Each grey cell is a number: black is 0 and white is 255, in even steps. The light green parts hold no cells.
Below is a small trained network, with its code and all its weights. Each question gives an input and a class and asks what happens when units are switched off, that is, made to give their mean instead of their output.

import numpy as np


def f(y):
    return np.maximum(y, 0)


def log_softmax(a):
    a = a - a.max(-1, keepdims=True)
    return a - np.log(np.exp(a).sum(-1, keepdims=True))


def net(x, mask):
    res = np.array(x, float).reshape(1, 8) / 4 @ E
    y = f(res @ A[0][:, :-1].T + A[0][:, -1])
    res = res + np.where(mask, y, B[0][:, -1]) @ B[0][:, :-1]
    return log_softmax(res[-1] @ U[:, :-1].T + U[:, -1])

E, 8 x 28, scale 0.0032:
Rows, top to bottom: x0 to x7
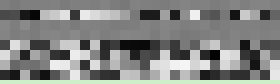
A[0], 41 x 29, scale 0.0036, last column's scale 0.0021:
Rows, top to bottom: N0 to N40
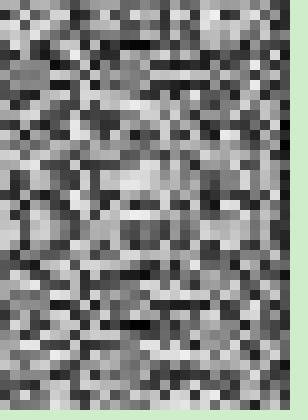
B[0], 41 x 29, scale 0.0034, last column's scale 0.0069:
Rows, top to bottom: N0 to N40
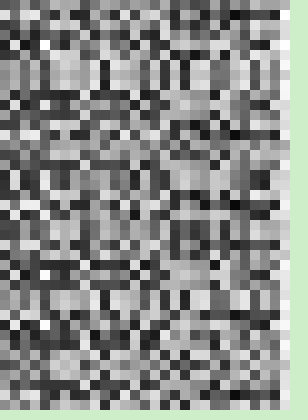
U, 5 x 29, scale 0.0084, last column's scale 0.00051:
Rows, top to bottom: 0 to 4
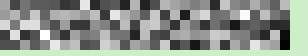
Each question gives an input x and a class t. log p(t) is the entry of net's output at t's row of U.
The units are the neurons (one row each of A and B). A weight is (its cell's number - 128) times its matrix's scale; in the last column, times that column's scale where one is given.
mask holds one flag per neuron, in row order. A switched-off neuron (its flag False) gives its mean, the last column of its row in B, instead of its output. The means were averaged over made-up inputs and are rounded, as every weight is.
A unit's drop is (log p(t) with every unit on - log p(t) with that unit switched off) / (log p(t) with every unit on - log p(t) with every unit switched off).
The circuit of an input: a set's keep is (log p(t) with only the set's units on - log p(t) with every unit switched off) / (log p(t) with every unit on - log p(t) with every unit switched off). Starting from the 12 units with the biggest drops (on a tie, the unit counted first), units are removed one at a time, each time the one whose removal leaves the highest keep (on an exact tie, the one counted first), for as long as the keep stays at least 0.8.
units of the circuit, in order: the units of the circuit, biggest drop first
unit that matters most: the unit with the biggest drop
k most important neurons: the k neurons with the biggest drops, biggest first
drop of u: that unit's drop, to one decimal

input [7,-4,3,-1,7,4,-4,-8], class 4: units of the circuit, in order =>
N2
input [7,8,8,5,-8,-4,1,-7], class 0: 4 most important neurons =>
N26, N33, N9, N38
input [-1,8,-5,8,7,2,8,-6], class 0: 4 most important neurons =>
N33, N26, N9, N38
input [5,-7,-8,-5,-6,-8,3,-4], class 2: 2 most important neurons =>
N1, N39
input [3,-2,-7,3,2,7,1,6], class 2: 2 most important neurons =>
N20, N13
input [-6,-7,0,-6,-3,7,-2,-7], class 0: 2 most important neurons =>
N3, N34
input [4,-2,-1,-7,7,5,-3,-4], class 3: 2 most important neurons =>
N4, N32
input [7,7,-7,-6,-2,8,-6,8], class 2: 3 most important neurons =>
N20, N13, N24
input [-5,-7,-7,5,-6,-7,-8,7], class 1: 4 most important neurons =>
N6, N8, N30, N37
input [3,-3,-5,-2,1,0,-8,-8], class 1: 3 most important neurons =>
N8, N30, N6
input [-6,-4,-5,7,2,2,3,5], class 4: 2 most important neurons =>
N5, N19
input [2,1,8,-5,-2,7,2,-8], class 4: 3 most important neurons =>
N2, N23, N15
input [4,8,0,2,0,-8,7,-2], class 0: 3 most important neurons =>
N26, N9, N38
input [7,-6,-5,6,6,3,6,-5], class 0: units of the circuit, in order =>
N3
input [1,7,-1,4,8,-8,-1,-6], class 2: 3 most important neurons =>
N1, N31, N39
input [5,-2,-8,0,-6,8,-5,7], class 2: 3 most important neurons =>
N20, N13, N24
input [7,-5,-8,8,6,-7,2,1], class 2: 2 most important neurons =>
N1, N39
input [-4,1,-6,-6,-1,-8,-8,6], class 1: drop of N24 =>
0.1
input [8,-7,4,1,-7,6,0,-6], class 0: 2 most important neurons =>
N34, N16
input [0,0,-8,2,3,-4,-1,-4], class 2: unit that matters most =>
N1
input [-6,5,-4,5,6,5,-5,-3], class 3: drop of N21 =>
-0.1
